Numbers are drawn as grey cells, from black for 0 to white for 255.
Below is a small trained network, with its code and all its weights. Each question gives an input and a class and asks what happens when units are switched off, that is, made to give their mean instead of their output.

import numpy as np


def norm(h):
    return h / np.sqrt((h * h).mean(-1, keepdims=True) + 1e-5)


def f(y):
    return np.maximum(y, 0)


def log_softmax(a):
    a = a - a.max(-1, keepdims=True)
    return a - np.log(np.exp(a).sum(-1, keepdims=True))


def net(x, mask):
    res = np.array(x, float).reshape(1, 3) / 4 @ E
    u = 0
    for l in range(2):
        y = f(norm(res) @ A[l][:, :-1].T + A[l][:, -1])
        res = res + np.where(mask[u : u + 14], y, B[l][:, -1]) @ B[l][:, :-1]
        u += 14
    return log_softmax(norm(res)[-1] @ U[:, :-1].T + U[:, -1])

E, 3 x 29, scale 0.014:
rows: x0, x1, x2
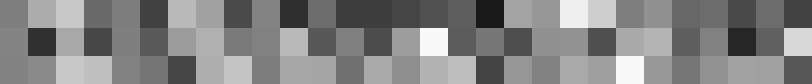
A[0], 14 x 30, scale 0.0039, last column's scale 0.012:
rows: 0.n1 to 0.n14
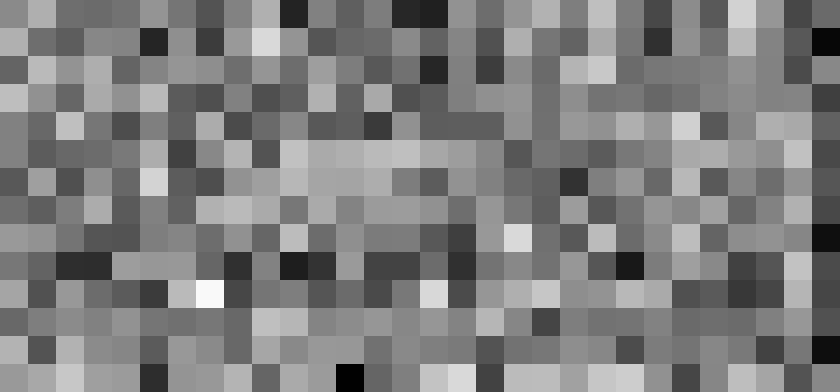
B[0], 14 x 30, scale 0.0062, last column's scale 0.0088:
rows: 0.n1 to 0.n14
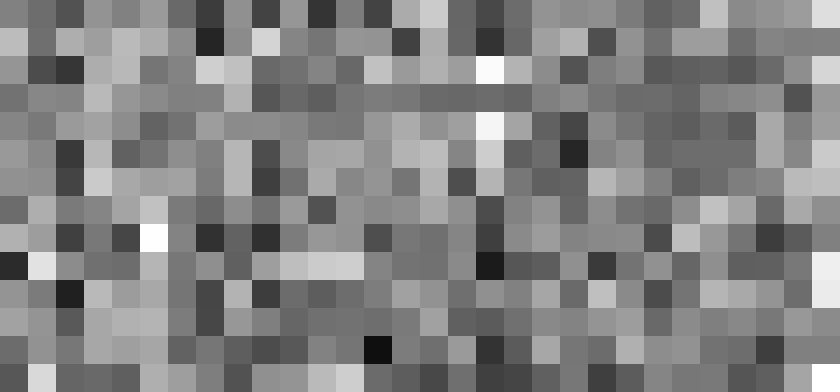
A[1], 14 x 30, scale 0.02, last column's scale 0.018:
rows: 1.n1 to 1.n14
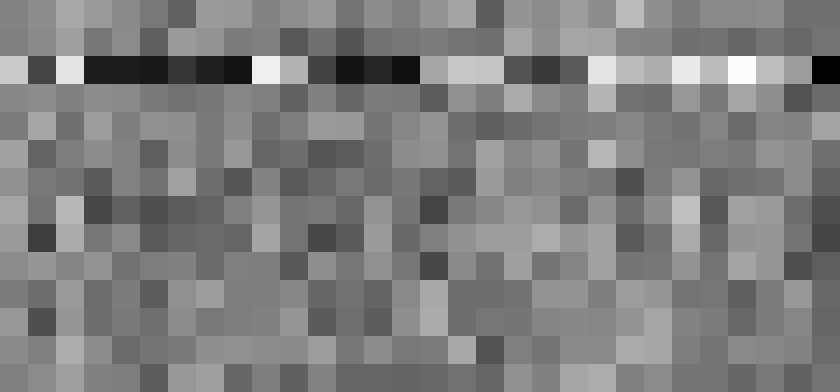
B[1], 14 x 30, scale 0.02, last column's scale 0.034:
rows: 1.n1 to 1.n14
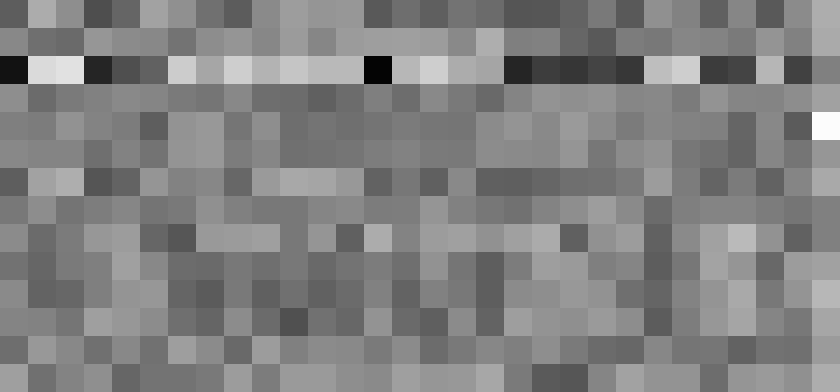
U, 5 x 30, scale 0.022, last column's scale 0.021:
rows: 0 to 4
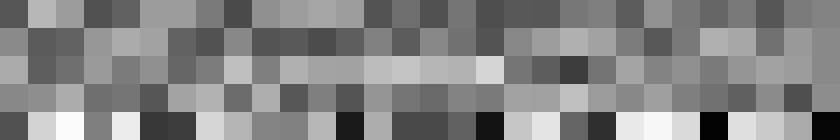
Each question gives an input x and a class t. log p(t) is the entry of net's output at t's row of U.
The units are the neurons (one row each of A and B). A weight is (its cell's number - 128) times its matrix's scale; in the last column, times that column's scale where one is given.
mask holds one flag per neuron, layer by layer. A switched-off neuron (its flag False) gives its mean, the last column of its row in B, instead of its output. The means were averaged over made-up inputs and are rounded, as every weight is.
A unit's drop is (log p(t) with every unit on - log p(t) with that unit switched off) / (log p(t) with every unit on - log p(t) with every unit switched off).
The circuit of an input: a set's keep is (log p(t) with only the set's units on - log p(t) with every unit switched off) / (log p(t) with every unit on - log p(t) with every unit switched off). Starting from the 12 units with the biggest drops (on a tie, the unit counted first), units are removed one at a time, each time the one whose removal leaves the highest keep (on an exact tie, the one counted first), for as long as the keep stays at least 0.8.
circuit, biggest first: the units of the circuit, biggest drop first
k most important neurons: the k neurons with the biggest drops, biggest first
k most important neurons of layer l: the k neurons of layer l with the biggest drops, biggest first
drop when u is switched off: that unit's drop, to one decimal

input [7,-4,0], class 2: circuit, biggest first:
(1.n14)
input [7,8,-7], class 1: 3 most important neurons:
(1.n11, 1.n12, 0.n14)
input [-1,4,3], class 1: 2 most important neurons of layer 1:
(1.n11, 1.n7)
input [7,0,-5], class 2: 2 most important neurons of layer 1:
(1.n14, 1.n2)
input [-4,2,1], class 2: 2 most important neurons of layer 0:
(0.n6, 0.n1)
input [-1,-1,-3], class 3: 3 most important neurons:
(0.n10, 1.n1, 1.n5)
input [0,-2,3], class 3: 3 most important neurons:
(0.n14, 1.n5, 1.n7)
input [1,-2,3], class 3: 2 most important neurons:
(0.n14, 1.n5)
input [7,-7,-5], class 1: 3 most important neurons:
(1.n10, 1.n4, 0.n1)
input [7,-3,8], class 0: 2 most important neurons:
(1.n1, 1.n13)
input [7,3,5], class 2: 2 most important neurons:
(1.n14, 1.n2)
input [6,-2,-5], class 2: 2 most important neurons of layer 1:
(1.n14, 1.n2)
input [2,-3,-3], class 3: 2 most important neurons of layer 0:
(0.n1, 0.n3)
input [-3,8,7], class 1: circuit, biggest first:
(1.n11)
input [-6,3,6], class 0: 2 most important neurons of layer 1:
(1.n1, 1.n14)
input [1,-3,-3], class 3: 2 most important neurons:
(1.n1, 0.n1)
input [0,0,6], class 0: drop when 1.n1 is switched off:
0.1
